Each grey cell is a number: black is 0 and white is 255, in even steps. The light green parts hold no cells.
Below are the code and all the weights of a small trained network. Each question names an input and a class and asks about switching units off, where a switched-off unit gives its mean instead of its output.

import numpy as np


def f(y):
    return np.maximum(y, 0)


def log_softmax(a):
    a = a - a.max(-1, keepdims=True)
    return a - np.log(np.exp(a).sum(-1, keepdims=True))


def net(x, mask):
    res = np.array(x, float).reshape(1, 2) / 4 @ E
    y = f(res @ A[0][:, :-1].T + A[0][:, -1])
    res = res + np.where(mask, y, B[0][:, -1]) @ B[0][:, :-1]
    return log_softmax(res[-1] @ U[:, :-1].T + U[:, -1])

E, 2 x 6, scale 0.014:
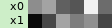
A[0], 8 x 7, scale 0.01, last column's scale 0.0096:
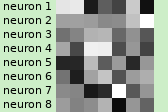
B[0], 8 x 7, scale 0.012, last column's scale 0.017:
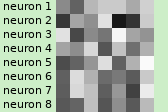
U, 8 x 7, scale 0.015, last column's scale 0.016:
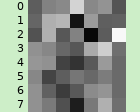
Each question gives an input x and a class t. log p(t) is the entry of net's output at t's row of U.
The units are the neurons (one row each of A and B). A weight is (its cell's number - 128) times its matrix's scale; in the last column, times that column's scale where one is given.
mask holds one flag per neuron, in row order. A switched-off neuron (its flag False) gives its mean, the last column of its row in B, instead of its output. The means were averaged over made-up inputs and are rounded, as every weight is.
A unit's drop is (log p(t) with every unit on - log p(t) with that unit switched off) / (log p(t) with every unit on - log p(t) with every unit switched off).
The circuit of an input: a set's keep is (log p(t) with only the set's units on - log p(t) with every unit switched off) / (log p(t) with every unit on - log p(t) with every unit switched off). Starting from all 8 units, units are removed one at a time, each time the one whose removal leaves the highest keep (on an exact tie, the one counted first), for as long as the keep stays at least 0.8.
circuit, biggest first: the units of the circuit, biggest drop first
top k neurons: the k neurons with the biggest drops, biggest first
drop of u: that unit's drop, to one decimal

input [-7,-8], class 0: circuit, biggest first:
[neuron 1]
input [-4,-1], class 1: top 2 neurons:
[neuron 5; neuron 4]
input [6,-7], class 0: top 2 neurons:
[neuron 1; neuron 2]
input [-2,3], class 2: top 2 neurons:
[neuron 1; neuron 6]
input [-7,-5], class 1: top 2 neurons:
[neuron 5; neuron 8]
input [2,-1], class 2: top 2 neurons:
[neuron 4; neuron 1]
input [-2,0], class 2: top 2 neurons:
[neuron 1; neuron 7]
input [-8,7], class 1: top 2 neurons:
[neuron 6; neuron 4]
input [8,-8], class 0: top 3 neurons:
[neuron 1; neuron 2; neuron 6]
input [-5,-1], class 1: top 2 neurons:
[neuron 4; neuron 5]
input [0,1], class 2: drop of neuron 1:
0.6
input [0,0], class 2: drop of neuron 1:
0.2
